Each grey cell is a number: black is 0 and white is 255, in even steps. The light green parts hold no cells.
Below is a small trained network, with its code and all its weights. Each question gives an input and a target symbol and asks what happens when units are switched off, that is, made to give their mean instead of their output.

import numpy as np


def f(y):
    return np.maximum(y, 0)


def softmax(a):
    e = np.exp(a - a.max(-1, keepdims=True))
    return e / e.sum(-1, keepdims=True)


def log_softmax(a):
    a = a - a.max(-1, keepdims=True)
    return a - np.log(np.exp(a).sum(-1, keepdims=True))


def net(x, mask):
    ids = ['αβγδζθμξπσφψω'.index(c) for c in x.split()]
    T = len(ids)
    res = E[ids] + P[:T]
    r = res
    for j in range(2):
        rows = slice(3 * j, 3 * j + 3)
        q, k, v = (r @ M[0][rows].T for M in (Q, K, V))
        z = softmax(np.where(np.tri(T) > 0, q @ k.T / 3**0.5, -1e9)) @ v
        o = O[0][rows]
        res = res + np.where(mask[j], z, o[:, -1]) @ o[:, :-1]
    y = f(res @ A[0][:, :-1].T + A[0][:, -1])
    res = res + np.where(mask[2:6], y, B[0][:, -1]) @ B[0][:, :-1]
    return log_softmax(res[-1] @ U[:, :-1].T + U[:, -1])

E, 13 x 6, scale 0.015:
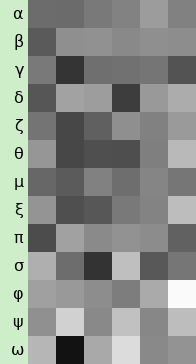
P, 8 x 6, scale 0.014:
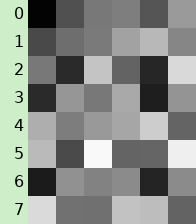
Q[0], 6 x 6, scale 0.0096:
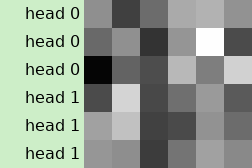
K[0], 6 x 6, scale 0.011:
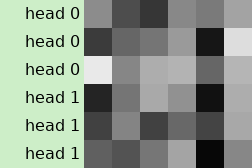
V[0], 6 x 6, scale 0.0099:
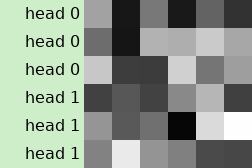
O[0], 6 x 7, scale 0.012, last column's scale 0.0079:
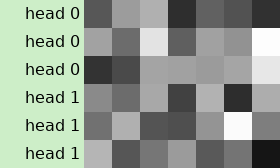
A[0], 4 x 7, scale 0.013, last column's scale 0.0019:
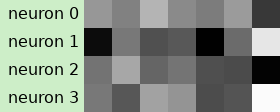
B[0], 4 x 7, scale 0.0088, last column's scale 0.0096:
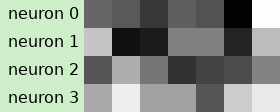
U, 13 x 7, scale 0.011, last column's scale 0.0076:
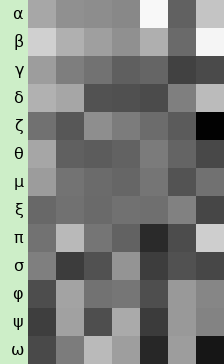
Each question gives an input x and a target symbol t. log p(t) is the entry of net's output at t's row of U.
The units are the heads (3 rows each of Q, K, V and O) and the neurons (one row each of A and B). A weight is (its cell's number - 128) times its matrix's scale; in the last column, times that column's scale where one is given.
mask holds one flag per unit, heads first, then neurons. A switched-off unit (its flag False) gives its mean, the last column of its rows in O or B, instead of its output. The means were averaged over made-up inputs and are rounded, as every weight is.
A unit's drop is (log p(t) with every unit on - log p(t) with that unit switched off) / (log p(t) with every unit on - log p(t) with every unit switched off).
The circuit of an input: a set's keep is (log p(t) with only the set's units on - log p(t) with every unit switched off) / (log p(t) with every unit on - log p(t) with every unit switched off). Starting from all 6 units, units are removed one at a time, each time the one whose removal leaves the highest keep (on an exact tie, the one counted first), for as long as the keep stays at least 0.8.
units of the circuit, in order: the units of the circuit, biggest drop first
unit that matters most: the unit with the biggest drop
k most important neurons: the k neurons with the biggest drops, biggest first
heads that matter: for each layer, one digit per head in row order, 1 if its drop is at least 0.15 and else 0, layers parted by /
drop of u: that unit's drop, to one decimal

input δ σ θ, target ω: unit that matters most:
neuron 3
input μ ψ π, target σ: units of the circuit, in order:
[head 0; head 1]
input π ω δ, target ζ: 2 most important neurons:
[neuron 0; neuron 3]
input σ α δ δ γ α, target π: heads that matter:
10
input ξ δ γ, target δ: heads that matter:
11
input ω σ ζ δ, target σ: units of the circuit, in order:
[neuron 1; neuron 3]
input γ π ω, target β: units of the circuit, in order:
[neuron 3; head 1]
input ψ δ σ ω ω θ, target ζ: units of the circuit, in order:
[neuron 0; head 0]
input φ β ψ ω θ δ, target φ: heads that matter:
01
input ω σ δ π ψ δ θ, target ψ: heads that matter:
11
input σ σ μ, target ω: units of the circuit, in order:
[neuron 3; head 0; head 1]
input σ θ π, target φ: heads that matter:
01
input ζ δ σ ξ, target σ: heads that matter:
10
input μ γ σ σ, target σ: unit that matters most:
neuron 1
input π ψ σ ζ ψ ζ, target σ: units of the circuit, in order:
[head 1; neuron 0]
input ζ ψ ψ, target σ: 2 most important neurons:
[neuron 0; neuron 3]
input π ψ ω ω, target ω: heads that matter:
10
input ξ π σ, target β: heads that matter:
11
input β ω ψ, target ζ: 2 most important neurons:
[neuron 0; neuron 3]
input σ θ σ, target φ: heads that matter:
01
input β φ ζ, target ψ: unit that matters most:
head 1
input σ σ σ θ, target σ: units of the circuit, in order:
[neuron 1; head 0]
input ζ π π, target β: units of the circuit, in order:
[head 1; head 0; neuron 3]
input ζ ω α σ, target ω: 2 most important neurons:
[neuron 1; neuron 3]
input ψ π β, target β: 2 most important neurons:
[neuron 3; neuron 1]
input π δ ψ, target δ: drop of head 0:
0.7
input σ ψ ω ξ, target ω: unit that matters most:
head 0
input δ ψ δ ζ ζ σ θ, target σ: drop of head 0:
0.2
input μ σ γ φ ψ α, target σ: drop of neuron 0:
0.3
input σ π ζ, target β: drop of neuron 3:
0.4
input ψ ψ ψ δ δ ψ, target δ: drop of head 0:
0.4
